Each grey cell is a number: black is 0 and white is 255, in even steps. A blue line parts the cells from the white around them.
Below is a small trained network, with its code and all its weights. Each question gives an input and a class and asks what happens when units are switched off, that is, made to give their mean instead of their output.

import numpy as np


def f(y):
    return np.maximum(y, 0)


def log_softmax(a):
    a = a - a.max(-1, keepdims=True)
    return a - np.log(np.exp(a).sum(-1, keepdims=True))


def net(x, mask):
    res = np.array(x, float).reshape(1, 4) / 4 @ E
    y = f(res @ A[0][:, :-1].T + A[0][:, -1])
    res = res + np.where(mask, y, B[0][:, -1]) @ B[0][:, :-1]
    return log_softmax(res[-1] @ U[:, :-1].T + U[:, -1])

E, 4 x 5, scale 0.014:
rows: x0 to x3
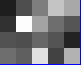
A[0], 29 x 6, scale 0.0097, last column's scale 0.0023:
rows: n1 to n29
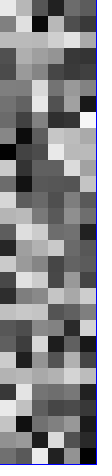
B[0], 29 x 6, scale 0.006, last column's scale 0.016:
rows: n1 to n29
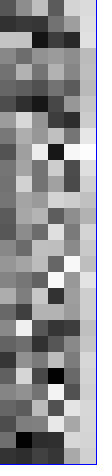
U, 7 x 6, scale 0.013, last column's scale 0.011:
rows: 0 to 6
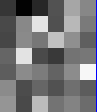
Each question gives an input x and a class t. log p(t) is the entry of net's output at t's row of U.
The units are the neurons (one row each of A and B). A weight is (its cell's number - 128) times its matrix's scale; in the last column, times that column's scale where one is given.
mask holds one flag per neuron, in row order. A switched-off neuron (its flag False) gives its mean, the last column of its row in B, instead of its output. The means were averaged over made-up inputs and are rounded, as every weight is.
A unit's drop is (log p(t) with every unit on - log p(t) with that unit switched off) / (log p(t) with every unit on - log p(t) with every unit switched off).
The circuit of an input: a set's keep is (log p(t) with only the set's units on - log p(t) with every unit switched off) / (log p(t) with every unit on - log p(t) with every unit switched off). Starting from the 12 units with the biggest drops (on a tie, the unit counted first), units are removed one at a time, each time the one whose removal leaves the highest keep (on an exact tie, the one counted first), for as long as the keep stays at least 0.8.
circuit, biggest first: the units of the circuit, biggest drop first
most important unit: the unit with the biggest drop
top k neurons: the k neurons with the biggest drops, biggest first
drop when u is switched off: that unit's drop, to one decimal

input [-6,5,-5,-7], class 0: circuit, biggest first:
n2, n28
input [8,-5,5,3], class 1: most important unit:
n10
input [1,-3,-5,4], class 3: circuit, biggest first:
n3, n24
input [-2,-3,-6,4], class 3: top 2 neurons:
n3, n24
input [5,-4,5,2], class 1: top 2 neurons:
n10, n3
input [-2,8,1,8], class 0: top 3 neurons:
n29, n7, n22
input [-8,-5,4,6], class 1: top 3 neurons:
n17, n1, n8
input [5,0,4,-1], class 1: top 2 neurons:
n10, n3
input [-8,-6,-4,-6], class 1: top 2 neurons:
n1, n26
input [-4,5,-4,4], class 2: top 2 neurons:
n18, n10
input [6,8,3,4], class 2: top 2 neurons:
n18, n25
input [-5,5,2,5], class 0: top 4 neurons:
n29, n10, n22, n7
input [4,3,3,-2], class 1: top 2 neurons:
n3, n10
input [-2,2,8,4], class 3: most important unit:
n8
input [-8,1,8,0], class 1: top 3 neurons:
n26, n1, n3
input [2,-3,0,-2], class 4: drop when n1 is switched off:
0.1
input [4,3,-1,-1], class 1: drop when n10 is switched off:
0.2
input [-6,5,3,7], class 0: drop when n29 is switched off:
0.3
